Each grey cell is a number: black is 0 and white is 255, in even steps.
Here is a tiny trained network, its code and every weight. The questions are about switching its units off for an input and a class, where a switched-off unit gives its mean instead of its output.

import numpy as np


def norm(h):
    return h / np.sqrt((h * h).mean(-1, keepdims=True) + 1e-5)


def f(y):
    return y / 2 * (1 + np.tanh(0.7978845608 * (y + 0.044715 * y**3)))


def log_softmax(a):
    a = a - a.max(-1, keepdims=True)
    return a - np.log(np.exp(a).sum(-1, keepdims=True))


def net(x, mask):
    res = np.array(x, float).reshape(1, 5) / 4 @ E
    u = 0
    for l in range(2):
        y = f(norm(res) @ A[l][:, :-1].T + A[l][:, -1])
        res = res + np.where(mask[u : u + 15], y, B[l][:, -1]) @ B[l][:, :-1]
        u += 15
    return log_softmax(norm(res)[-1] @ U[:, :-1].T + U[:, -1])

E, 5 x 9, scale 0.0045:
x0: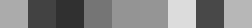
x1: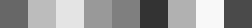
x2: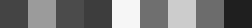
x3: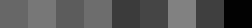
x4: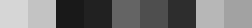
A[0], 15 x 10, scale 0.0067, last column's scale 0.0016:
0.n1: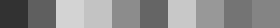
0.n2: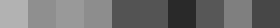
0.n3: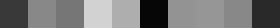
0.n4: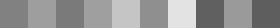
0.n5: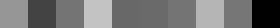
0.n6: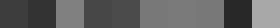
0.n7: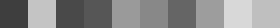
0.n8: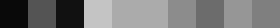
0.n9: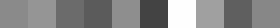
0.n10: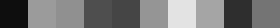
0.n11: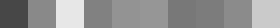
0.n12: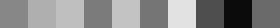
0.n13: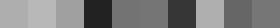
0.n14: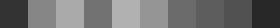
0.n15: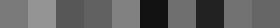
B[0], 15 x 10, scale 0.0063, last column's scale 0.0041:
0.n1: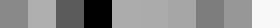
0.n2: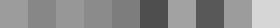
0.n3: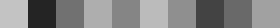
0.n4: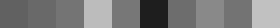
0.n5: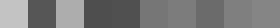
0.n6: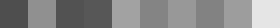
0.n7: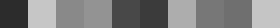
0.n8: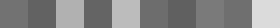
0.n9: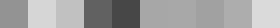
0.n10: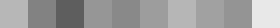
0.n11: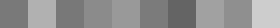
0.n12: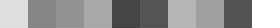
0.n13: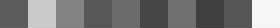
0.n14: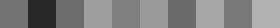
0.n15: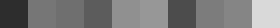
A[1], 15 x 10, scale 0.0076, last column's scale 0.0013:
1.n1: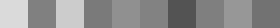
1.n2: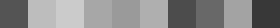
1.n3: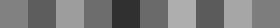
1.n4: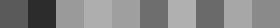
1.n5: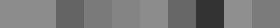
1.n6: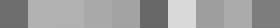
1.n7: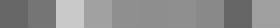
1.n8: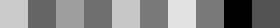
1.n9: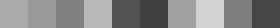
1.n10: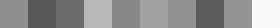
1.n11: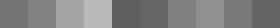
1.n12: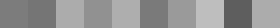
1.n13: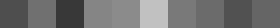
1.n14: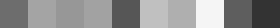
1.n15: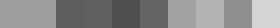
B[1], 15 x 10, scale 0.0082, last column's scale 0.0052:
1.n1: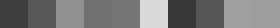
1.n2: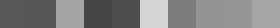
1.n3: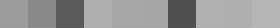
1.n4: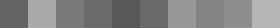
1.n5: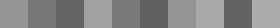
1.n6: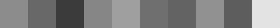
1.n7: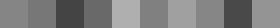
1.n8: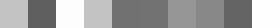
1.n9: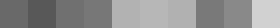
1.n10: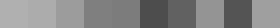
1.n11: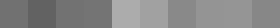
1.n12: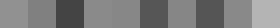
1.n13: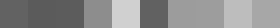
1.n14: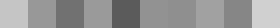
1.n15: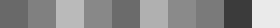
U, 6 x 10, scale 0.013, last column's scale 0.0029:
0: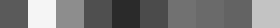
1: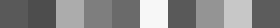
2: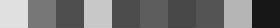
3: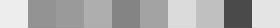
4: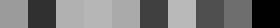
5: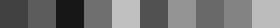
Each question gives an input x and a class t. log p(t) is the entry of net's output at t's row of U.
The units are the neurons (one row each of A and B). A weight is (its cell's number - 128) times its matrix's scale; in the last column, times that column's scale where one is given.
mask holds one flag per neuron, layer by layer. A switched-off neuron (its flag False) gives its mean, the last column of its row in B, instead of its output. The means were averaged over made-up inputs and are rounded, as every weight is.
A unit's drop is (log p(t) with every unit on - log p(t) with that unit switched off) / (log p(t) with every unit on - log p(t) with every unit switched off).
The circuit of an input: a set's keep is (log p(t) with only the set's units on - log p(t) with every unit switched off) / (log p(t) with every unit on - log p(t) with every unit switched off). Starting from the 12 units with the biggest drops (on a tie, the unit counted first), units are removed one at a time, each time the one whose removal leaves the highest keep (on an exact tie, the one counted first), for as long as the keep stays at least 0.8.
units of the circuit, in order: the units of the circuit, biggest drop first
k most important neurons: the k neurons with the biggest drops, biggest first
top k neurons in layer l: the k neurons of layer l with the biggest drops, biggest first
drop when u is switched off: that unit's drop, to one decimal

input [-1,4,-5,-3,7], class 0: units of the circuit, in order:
[0.n13]
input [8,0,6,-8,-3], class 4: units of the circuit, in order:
[0.n4, 0.n8]
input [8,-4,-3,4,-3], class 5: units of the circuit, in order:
[0.n12, 1.n8]
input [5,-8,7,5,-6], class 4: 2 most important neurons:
[1.n8, 0.n12]
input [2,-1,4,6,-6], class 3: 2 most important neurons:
[0.n12, 0.n10]
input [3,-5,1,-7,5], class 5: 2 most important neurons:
[1.n8, 0.n9]
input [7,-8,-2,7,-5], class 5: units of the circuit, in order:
[1.n8, 0.n12]
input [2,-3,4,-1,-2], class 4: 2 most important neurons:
[1.n8, 0.n8]
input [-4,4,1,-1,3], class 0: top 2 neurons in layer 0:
[0.n13, 0.n12]
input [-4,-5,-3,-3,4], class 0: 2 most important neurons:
[0.n13, 0.n7]
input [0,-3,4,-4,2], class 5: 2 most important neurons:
[1.n8, 0.n13]
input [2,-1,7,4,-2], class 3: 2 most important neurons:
[0.n12, 0.n9]
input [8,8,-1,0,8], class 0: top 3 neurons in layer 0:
[0.n13, 0.n12, 0.n10]
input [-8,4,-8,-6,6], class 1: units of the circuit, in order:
[1.n1]
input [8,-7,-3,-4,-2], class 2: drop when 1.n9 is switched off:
0.1
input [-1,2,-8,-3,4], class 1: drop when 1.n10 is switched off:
0.0
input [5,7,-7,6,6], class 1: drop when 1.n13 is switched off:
-0.1
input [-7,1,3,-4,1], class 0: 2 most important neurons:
[0.n13, 1.n8]
